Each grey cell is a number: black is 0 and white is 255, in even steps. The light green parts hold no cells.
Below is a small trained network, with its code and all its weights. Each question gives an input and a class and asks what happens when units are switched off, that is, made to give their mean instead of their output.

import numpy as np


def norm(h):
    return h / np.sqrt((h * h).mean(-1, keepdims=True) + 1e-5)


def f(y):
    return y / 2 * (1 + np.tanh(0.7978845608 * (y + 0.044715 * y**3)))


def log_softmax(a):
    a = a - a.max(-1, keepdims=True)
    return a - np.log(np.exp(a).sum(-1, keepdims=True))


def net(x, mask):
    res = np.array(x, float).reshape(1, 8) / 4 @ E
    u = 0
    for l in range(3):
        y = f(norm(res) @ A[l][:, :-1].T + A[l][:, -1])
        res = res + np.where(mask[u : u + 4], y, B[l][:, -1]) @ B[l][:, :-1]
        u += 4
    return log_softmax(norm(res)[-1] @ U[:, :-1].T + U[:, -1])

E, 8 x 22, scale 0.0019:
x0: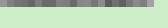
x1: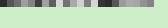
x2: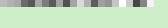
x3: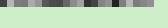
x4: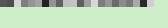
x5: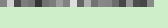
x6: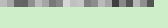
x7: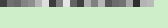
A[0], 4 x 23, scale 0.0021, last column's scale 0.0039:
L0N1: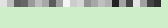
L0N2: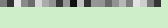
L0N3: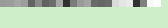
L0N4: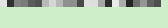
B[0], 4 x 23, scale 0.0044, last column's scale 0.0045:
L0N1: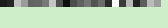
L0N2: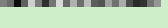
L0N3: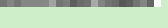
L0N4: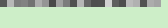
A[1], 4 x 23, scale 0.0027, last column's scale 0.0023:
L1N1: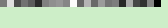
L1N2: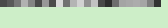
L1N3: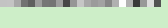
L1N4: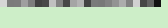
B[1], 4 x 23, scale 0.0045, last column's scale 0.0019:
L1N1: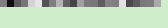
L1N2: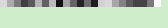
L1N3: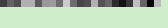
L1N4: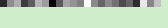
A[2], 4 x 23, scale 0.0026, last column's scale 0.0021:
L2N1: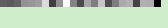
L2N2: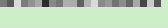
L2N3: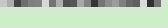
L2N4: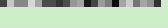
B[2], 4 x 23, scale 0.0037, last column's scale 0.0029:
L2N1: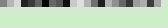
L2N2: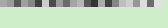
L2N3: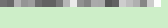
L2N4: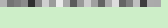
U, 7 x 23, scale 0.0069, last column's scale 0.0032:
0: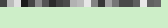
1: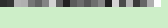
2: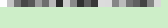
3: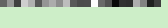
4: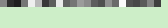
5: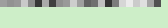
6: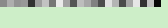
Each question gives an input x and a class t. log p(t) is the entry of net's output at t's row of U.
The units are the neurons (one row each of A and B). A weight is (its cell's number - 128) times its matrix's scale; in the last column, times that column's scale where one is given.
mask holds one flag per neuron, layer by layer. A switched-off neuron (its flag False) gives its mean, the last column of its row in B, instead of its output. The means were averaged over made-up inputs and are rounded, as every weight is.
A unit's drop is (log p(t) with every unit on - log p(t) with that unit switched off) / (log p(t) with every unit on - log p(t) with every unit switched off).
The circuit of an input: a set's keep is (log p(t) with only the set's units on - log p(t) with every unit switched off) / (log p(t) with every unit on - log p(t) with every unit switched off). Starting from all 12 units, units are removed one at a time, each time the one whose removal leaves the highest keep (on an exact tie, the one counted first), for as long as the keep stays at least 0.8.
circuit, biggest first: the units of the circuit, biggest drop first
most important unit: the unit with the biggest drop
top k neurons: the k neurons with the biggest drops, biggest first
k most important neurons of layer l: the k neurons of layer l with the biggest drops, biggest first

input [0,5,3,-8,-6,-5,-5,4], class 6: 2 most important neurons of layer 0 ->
[L0N4 L0N1]
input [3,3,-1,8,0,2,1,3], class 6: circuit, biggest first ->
[L2N4]
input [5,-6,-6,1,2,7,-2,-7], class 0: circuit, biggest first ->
[L1N4 L0N3]
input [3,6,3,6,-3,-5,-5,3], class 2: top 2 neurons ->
[L1N2 L0N1]
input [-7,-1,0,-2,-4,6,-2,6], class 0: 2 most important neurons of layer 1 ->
[L1N2 L1N3]
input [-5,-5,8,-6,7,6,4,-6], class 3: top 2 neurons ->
[L1N3 L1N2]
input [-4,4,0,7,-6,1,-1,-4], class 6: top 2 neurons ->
[L2N4 L2N2]
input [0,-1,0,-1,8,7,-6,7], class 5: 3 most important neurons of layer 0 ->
[L0N2 L0N1 L0N4]
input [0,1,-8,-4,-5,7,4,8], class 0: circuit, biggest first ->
[L2N1 L0N3]
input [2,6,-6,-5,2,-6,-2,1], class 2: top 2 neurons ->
[L1N2 L0N3]
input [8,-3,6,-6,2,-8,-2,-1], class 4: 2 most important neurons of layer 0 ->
[L0N2 L0N3]
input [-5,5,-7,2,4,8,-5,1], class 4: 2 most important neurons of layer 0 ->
[L0N3 L0N1]
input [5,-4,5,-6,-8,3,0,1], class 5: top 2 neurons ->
[L2N3 L1N2]
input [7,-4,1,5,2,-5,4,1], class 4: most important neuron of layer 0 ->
[L0N2]
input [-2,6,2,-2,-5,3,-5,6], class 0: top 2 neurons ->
[L2N1 L0N3]
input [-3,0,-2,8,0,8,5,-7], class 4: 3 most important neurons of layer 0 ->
[L0N4 L0N1 L0N3]
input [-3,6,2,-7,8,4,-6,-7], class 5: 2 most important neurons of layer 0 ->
[L0N1 L0N2]
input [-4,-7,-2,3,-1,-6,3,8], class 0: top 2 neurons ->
[L2N1 L1N2]
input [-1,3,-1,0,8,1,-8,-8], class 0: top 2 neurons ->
[L1N4 L0N1]
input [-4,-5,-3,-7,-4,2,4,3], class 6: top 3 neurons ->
[L0N4 L1N2 L2N2]
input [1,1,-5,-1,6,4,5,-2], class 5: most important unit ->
L2N2
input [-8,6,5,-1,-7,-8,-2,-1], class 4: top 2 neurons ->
[L0N2 L2N2]
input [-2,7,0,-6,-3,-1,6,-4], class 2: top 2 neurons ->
[L1N2 L0N3]
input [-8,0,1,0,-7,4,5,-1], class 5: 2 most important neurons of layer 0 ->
[L0N2 L0N3]
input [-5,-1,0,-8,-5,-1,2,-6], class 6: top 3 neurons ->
[L0N4 L2N2 L2N1]
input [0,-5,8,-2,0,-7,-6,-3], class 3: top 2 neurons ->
[L1N3 L0N1]
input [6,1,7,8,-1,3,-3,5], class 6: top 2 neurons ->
[L2N4 L0N3]
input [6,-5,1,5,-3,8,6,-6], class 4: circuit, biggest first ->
[L1N1]
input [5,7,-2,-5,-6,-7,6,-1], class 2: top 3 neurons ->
[L1N2 L0N3 L1N1]
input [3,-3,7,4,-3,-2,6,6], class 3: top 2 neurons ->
[L1N3 L1N4]
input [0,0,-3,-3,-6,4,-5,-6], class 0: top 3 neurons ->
[L1N4 L2N2 L0N1]
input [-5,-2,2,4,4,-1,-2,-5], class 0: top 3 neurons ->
[L1N4 L0N4 L2N3]
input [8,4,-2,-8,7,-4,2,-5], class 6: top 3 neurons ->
[L0N4 L2N3 L1N2]
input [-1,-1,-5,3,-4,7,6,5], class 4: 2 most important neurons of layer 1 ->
[L1N1 L1N4]
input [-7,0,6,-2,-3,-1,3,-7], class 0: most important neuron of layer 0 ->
[L0N3]
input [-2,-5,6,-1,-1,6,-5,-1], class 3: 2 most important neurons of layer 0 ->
[L0N1 L0N2]
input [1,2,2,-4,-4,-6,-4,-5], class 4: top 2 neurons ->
[L0N2 L2N1]
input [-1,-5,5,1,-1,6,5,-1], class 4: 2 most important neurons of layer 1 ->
[L1N1 L1N2]
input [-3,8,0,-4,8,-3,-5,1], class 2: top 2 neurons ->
[L1N2 L0N1]
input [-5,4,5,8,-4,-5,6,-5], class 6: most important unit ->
L2N4
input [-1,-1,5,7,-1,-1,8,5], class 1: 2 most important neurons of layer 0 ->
[L0N1 L0N4]
